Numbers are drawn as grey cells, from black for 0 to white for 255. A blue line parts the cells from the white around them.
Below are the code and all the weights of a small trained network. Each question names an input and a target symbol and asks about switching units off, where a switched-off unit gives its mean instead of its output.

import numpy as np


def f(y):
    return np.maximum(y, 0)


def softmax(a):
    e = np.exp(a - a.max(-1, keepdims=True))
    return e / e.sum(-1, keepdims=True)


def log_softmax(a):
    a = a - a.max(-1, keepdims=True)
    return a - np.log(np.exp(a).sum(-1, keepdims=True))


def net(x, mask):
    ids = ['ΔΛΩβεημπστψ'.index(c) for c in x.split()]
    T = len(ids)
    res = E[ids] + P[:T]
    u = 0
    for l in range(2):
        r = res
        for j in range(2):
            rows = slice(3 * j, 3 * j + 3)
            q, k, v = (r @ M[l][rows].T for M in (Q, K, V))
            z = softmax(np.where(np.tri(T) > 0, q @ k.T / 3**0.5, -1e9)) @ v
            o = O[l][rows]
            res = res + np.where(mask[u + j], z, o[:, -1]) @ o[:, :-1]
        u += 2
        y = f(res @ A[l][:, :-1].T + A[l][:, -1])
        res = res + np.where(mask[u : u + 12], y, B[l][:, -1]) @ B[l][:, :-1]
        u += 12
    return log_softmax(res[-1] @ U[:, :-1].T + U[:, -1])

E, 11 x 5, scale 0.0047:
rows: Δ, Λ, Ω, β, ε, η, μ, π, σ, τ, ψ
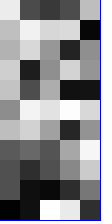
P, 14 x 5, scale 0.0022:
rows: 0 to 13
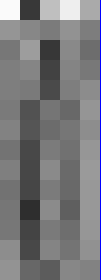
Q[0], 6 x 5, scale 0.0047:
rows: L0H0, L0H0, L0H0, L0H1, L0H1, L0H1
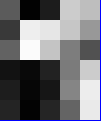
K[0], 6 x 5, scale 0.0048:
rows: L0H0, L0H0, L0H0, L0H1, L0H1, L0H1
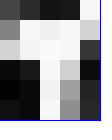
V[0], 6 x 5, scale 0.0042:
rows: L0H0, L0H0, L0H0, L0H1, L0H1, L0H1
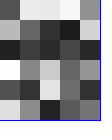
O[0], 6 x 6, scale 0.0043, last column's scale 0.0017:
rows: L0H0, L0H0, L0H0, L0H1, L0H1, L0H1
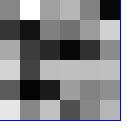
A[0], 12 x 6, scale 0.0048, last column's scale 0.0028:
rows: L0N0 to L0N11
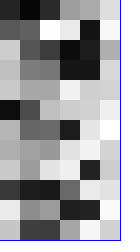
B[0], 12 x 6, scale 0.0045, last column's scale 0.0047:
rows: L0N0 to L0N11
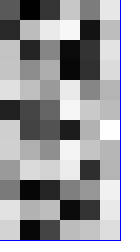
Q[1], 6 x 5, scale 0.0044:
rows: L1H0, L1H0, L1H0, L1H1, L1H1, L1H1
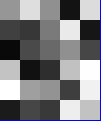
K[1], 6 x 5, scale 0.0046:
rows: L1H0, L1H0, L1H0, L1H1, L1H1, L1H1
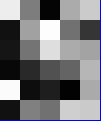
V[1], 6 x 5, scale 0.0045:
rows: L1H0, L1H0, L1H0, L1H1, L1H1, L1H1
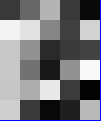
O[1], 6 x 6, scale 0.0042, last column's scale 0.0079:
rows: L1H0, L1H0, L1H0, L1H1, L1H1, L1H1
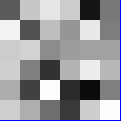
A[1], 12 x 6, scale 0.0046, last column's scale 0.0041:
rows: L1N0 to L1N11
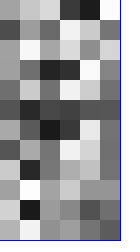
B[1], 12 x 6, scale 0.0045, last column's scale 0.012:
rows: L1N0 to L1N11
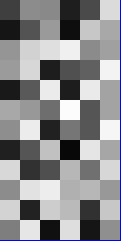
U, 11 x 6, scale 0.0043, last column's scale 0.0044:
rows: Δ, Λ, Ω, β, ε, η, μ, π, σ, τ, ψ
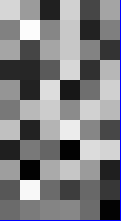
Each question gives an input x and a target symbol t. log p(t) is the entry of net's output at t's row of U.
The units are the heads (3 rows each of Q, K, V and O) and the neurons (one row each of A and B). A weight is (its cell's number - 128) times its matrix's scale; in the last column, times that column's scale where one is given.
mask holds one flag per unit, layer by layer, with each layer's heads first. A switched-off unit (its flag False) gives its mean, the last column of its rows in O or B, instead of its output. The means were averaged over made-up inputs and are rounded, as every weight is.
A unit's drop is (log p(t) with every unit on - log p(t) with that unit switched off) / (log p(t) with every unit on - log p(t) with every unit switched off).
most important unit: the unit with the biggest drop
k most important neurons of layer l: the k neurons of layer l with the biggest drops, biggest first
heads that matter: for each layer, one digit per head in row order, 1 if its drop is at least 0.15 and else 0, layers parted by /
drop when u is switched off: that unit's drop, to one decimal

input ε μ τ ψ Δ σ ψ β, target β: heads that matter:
01 / 10
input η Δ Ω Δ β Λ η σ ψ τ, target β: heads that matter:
01 / 10
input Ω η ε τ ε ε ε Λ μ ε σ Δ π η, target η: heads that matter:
00 / 00
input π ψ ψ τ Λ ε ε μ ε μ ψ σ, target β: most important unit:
L0H1
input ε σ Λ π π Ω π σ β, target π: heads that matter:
00 / 01
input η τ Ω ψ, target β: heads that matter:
00 / 11
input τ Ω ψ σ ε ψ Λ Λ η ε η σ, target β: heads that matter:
01 / 10
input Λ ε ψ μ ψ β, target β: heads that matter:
01 / 11
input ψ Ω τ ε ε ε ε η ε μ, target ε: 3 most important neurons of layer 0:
L0N10, L0N3, L0N5
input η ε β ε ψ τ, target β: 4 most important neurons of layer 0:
L0N0, L0N5, L0N10, L0N7
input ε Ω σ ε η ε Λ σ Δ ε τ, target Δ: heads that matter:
00 / 01
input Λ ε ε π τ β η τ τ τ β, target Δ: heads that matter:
10 / 01
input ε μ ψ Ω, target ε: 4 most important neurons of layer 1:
L1N6, L1N3, L1N0, L1N5
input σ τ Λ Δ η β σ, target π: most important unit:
L1H1
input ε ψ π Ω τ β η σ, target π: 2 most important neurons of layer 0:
L0N10, L0N3
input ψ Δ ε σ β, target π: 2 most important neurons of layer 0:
L0N10, L0N3
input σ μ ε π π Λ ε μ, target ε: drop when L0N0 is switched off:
0.2
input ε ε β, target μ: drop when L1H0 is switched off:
0.2
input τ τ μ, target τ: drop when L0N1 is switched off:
0.1
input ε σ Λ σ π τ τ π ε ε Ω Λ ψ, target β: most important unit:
L0N1
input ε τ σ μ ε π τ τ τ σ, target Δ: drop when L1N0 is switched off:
0.2
